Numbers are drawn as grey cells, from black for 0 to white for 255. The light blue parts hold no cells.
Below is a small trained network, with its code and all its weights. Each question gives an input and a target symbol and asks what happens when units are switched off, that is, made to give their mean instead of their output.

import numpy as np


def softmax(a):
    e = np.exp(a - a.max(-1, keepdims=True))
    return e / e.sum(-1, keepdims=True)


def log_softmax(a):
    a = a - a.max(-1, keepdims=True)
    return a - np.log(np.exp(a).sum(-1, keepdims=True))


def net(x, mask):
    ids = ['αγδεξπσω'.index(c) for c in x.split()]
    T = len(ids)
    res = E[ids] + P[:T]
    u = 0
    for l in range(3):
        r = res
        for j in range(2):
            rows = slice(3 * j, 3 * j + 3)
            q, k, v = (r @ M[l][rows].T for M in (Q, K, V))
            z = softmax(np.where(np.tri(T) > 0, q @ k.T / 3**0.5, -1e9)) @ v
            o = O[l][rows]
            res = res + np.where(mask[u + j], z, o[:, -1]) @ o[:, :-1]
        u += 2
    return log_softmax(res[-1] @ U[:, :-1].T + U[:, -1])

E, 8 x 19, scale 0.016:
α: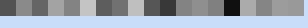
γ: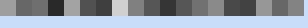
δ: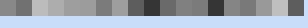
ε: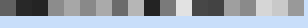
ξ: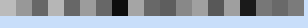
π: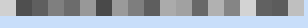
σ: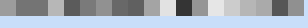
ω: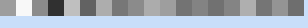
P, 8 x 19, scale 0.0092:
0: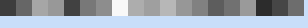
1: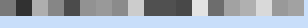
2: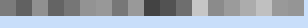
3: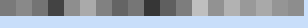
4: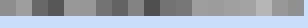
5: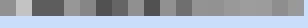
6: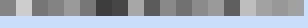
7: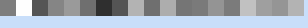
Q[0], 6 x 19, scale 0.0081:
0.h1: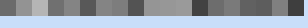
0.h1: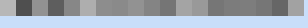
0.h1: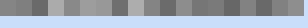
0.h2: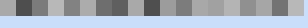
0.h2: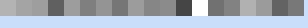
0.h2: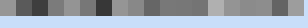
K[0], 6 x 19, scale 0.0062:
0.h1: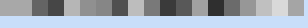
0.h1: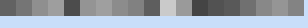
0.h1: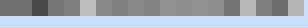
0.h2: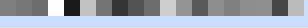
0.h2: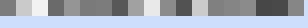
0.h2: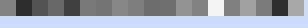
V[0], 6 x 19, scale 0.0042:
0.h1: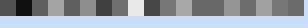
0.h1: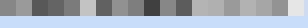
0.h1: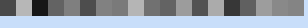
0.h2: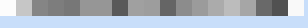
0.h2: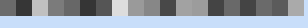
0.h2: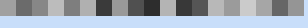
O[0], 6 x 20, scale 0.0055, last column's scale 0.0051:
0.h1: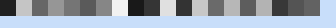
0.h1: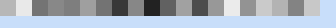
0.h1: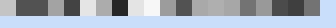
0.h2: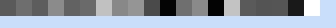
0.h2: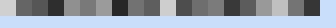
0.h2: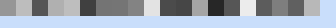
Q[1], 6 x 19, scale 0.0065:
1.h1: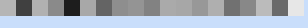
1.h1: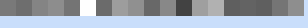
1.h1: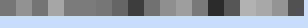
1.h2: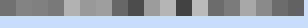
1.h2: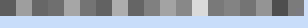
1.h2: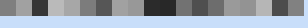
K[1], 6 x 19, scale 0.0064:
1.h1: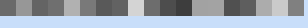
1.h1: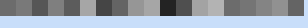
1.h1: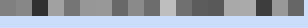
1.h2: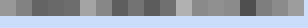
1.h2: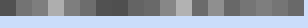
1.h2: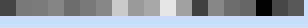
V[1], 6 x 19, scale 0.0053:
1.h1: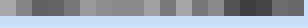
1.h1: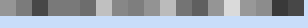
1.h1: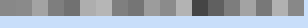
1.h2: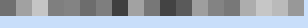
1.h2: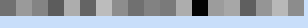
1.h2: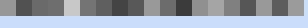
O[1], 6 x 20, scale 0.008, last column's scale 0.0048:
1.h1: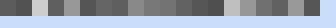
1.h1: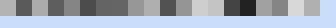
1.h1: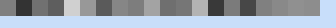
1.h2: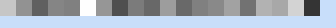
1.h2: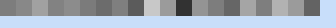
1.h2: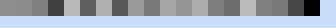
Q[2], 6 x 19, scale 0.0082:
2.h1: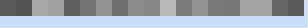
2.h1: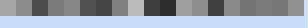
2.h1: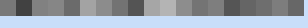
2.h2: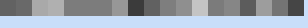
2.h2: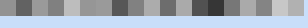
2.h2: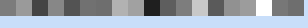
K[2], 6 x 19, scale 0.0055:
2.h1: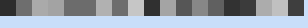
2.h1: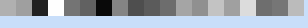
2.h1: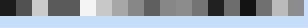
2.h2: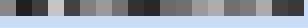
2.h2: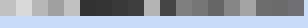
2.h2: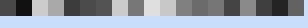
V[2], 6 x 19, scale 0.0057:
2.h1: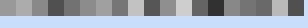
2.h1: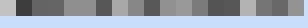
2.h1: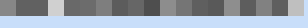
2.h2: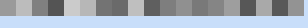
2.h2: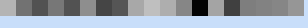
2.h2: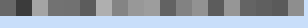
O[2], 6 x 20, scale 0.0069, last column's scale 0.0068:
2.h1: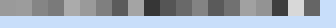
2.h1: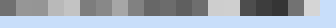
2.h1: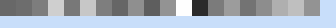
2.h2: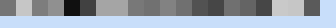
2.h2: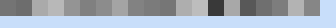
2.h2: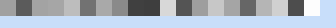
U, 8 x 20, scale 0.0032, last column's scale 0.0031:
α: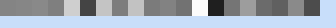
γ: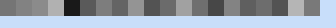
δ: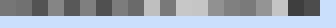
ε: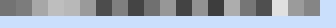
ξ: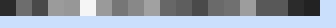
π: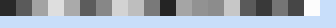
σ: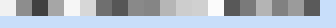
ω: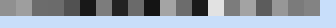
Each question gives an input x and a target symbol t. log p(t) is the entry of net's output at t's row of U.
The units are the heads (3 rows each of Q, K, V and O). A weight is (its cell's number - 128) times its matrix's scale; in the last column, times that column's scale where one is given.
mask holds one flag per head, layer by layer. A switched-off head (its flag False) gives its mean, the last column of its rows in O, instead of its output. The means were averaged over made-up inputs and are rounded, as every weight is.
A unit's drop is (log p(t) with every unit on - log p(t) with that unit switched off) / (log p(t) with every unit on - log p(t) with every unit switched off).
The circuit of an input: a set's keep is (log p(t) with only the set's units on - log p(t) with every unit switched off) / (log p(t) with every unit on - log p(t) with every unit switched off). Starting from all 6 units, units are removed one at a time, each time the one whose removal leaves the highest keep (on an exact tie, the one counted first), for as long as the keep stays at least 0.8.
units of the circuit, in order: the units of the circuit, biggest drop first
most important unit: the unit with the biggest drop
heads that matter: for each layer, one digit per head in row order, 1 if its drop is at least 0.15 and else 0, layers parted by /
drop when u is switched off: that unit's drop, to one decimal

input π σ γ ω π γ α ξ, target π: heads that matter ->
01 / 01 / 10
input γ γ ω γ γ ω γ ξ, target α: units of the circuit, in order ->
(0.h2; 1.h2; 2.h1; 0.h1)
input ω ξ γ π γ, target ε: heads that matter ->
11 / 11 / 01
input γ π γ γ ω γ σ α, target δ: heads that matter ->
01 / 10 / 10
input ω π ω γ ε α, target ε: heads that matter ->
11 / 11 / 01
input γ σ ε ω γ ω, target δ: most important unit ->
2.h1
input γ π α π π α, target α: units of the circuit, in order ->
(0.h2; 1.h2)
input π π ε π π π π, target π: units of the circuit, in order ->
(1.h2; 2.h1)
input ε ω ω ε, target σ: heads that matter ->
01 / 10 / 01
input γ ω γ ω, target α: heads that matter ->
01 / 01 / 10
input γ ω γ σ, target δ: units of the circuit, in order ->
(0.h2; 2.h1)
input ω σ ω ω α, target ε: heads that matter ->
10 / 11 / 01
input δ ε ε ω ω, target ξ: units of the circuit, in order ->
(1.h1; 2.h2; 0.h1)
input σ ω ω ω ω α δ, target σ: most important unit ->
2.h2
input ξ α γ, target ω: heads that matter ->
01 / 10 / 01
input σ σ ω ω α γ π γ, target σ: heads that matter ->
00 / 10 / 01
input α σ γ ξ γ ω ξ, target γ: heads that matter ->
01 / 01 / 01
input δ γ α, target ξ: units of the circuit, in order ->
(1.h1; 2.h2)
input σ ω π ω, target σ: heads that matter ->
01 / 11 / 01
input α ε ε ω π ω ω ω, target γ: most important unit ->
2.h2
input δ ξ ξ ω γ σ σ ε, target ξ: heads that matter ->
11 / 10 / 01
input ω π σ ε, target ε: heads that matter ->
11 / 11 / 01
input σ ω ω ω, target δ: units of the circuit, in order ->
(2.h1; 1.h1)
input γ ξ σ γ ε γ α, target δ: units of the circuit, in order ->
(2.h1; 0.h2)
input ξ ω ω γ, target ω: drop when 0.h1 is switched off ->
0.1
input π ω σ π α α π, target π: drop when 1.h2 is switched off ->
0.4
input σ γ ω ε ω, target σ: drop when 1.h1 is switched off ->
0.4
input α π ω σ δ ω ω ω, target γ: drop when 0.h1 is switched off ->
0.3
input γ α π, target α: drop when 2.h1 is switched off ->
0.1
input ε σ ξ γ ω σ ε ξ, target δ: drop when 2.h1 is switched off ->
0.9
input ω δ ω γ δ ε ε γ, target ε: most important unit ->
1.h2
